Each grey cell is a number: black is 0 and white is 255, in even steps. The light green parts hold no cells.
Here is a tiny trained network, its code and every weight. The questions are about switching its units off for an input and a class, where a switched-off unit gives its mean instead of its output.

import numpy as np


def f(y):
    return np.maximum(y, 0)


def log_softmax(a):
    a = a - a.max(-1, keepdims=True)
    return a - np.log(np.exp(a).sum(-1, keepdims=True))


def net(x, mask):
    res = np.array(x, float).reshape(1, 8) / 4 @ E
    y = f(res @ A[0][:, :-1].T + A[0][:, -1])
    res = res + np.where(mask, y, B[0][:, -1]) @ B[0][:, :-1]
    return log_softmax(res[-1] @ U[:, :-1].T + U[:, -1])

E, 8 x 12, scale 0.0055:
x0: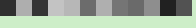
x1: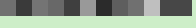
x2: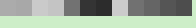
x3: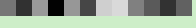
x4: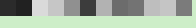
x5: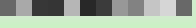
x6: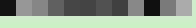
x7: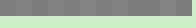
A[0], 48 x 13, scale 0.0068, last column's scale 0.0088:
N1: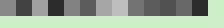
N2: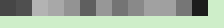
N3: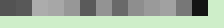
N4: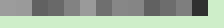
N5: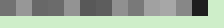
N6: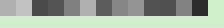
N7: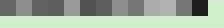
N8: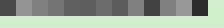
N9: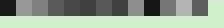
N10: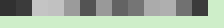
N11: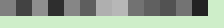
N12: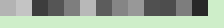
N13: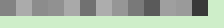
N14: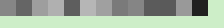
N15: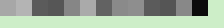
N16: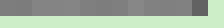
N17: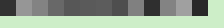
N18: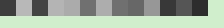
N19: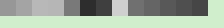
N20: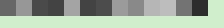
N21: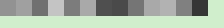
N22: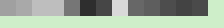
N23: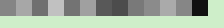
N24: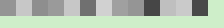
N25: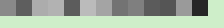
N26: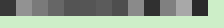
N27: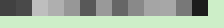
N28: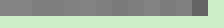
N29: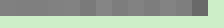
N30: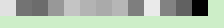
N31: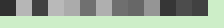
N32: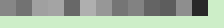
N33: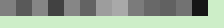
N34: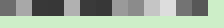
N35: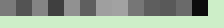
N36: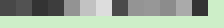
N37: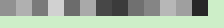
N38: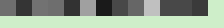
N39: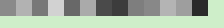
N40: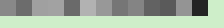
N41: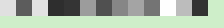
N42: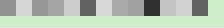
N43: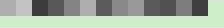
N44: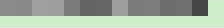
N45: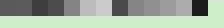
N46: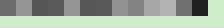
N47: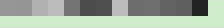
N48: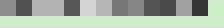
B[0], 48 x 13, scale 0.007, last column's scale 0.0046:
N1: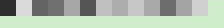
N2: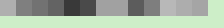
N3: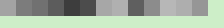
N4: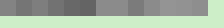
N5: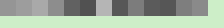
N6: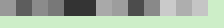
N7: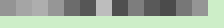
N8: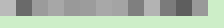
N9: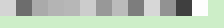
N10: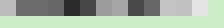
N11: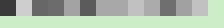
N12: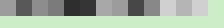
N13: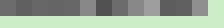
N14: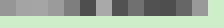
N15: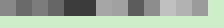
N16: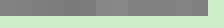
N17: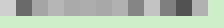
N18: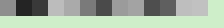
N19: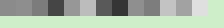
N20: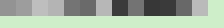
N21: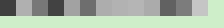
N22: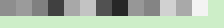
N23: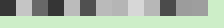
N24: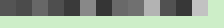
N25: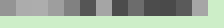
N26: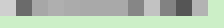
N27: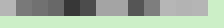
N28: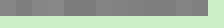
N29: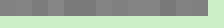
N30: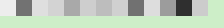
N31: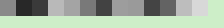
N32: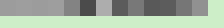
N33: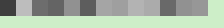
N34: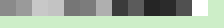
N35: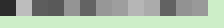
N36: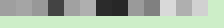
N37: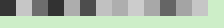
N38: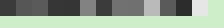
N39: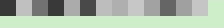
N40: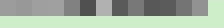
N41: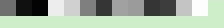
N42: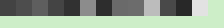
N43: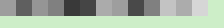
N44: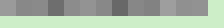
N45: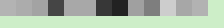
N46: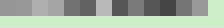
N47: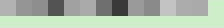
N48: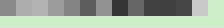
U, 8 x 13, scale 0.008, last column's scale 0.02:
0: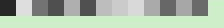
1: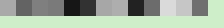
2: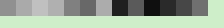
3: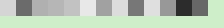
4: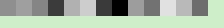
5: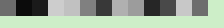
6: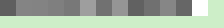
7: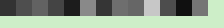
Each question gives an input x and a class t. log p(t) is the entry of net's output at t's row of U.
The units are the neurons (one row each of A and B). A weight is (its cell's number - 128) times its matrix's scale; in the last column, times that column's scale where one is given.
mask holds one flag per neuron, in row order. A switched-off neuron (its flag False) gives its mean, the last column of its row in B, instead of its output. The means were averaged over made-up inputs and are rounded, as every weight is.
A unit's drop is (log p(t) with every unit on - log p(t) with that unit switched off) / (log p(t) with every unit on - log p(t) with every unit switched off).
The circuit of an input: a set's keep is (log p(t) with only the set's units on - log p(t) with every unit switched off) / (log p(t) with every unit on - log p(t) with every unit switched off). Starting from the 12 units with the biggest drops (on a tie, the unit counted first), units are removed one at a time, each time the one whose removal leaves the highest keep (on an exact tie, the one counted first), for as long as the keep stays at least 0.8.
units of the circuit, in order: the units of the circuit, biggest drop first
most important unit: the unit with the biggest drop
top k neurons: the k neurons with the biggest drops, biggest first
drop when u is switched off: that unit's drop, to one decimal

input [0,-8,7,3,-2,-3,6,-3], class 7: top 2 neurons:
N42, N24
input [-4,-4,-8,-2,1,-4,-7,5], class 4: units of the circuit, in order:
N36
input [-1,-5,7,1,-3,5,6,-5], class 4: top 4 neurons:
N22, N19, N30, N47
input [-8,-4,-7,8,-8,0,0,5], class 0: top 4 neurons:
N1, N11, N33, N35
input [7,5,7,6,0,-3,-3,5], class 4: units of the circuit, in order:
N22, N19
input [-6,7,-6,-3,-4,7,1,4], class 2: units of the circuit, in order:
N34, N20
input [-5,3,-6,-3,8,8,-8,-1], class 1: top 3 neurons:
N10, N27, N2
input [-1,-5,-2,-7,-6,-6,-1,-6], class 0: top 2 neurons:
N37, N39
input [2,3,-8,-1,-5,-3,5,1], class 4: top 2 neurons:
N36, N45
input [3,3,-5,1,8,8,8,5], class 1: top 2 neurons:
N10, N27
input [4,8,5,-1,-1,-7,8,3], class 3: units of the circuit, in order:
N9, N17
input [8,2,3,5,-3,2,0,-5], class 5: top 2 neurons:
N31, N18
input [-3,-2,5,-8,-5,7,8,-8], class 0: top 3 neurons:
N37, N39, N23
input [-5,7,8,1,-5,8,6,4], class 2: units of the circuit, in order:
N34
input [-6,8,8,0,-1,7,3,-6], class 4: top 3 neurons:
N22, N19, N47
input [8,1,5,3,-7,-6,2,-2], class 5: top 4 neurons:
N31, N18, N10, N27
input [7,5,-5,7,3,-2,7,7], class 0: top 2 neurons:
N11, N1
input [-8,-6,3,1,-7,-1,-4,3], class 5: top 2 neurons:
N41, N10
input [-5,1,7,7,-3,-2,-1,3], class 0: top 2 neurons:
N1, N11
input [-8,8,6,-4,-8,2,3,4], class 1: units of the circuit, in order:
N12
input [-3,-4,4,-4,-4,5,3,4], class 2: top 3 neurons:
N34, N20, N38
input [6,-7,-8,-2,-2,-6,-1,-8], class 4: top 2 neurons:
N36, N45
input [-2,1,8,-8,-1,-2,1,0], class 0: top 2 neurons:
N37, N39
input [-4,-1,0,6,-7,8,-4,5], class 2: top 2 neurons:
N34, N20
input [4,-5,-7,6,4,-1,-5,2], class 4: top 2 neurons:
N36, N45
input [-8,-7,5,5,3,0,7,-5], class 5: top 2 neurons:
N41, N30
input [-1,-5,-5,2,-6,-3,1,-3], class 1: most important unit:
N12
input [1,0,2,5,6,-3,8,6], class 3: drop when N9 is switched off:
0.4
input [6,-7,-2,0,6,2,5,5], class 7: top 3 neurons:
N42, N24, N41
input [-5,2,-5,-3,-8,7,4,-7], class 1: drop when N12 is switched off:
0.2
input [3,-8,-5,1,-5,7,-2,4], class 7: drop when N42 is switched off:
0.7
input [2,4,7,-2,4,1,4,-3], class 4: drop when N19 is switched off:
0.1
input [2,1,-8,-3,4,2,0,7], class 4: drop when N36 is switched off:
0.1
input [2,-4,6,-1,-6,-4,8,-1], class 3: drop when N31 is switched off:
0.0
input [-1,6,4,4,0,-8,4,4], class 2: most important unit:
N48
